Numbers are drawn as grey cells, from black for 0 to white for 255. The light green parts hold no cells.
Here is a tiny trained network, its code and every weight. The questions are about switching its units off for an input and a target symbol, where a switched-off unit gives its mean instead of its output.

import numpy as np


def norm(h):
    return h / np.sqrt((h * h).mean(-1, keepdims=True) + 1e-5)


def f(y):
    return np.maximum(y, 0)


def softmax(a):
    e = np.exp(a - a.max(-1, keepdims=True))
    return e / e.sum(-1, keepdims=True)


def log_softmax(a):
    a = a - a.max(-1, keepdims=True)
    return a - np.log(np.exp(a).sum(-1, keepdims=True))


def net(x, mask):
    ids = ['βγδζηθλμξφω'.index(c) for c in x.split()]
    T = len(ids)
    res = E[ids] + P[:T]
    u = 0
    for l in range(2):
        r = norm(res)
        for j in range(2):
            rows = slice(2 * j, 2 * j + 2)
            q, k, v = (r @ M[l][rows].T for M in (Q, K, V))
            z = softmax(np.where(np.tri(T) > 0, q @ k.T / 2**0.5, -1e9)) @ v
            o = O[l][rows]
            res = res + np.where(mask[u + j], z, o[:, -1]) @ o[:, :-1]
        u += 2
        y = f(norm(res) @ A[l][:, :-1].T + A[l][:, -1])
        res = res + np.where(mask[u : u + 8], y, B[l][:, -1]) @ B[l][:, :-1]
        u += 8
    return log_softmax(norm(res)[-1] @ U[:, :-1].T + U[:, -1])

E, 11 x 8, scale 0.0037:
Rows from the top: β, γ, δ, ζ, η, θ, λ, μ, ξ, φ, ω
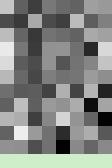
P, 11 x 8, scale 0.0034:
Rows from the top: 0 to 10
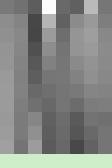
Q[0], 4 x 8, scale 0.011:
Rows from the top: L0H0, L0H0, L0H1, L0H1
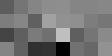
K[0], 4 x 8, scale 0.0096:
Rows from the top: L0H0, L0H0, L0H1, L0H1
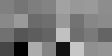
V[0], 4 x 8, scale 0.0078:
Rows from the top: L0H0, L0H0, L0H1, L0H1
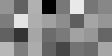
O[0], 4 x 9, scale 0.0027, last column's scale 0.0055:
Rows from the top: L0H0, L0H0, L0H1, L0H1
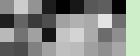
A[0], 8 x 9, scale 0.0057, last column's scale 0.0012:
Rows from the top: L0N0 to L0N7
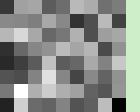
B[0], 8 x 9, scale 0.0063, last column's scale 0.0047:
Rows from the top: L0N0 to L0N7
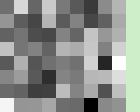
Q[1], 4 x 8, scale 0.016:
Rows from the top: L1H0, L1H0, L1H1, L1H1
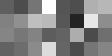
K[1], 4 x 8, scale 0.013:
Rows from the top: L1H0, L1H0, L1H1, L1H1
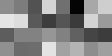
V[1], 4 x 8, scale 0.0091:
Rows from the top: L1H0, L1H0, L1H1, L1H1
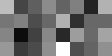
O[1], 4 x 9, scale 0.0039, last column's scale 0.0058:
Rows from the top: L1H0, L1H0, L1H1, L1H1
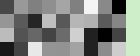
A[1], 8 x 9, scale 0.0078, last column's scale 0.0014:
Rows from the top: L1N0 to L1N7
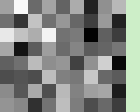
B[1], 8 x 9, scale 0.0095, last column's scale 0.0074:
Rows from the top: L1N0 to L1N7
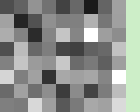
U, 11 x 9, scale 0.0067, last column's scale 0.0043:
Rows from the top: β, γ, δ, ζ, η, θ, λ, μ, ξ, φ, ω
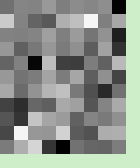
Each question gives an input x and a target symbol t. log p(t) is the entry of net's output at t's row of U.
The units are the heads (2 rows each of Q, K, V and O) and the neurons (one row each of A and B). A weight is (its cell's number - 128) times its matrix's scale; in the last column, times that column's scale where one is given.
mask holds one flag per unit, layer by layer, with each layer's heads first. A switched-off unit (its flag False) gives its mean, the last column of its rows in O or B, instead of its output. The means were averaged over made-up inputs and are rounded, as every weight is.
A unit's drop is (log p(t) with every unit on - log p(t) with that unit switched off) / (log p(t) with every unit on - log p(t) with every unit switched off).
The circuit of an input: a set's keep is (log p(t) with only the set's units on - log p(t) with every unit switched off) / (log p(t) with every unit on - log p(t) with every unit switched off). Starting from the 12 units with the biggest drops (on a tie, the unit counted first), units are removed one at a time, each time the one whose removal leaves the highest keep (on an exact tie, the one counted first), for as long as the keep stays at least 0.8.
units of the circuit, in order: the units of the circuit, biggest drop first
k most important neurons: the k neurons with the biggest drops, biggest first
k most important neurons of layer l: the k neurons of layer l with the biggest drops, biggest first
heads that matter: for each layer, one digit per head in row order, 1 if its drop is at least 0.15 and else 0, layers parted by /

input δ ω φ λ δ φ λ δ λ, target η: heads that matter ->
10 / 11
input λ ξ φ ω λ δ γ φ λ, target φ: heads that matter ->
01 / 01
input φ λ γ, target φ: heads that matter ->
01 / 11
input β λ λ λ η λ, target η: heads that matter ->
11 / 11
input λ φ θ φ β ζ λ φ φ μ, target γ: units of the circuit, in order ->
[L1H0, L0N4]
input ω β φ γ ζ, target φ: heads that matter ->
01 / 11
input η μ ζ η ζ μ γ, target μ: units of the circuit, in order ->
[L0H1, L0N4, L1N5]
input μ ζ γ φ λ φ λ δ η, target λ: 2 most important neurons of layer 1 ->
[L1N4, L1N1]
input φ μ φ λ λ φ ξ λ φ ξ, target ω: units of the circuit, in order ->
[L1H0, L1N3, L1N7]
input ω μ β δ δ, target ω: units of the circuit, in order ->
[L1N3, L1H1]
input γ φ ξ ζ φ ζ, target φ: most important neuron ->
[L1N4]
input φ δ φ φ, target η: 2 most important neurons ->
[L0N7, L0N0]
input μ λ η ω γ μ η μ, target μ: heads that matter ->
11 / 01
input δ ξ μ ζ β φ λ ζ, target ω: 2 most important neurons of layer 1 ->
[L1N3, L1N5]
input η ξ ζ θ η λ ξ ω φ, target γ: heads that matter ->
01 / 00
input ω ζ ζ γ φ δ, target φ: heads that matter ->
11 / 01
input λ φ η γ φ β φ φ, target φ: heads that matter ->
01 / 01
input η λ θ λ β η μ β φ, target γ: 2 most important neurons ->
[L0N6, L1N3]
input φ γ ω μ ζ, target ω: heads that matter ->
11 / 01
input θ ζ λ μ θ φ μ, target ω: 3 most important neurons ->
[L0N7, L1N3, L1N7]
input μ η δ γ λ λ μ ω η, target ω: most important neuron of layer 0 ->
[L0N3]
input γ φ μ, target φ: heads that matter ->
11 / 11
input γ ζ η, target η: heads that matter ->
01 / 01
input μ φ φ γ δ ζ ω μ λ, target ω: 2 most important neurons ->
[L0N3, L1N6]
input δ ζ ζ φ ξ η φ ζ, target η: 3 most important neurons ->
[L0N1, L1N3, L0N3]
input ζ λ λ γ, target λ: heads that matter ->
11 / 11
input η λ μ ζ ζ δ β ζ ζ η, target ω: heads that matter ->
01 / 11
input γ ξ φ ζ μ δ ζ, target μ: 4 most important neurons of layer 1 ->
[L1N1, L1N5, L1N7, L1N6]
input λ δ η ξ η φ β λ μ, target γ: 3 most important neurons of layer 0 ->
[L0N1, L0N4, L0N5]
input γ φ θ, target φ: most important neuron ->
[L0N4]
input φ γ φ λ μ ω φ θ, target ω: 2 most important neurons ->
[L0N3, L1N6]
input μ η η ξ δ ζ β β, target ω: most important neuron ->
[L1N3]
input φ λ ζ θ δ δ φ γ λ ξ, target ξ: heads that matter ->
11 / 01
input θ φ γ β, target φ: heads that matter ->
01 / 11
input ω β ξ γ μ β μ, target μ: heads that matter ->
10 / 01
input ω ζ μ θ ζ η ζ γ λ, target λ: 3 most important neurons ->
[L0N4, L1N1, L1N4]
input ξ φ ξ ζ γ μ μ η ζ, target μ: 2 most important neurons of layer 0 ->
[L0N4, L0N2]
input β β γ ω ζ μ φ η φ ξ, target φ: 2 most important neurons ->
[L0N4, L0N5]
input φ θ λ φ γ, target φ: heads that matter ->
01 / 01
